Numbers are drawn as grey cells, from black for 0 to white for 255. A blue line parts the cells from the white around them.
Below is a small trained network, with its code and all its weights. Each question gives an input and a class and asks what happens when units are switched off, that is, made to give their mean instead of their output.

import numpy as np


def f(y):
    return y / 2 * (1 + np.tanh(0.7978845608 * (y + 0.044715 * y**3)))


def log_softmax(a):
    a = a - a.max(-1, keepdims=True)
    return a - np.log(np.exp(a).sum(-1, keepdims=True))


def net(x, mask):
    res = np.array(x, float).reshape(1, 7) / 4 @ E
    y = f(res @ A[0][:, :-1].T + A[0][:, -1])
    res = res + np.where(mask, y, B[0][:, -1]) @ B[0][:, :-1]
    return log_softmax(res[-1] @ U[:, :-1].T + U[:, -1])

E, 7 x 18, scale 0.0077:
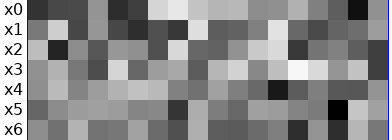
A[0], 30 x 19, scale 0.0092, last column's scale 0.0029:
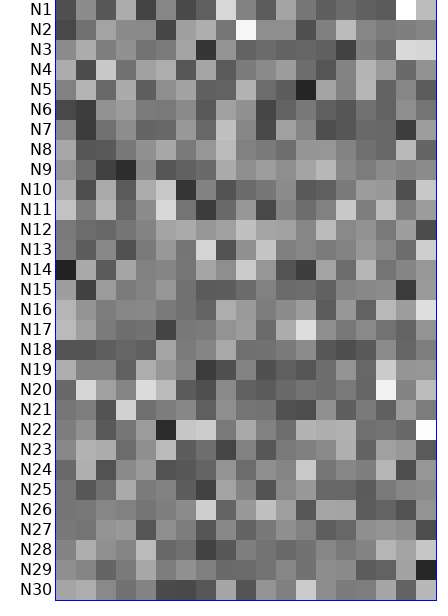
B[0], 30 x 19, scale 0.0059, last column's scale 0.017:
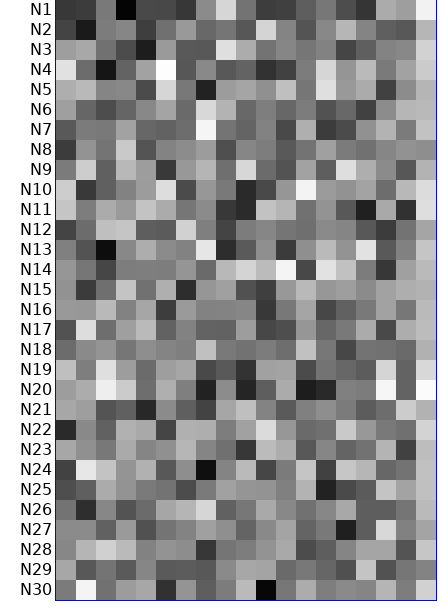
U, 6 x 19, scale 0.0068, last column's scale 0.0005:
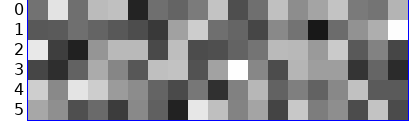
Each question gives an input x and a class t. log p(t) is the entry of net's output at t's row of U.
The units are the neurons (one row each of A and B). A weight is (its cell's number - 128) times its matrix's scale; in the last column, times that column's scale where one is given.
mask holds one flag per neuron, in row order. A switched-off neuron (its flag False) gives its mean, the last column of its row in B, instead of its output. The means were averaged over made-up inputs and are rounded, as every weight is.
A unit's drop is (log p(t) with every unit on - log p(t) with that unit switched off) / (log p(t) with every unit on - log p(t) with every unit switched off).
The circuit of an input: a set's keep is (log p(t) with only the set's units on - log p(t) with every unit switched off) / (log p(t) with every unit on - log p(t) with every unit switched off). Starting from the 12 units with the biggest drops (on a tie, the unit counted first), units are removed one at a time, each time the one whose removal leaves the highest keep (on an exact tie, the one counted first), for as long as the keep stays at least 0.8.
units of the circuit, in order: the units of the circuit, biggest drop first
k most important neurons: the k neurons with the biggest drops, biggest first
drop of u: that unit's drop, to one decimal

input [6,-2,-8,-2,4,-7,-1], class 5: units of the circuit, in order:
[N5]
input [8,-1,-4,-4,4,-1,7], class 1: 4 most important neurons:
[N1; N7; N6; N18]
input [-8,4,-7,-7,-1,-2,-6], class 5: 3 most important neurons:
[N3; N21; N5]
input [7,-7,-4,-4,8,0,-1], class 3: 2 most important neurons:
[N2; N26]
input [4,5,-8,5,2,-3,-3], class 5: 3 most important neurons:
[N5; N21; N14]
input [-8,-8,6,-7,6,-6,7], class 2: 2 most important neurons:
[N4; N10]
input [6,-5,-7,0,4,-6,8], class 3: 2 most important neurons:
[N2; N26]
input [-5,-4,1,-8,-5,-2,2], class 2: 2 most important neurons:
[N4; N10]
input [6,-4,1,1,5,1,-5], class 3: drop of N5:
0.0
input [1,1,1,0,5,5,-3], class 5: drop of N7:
0.1
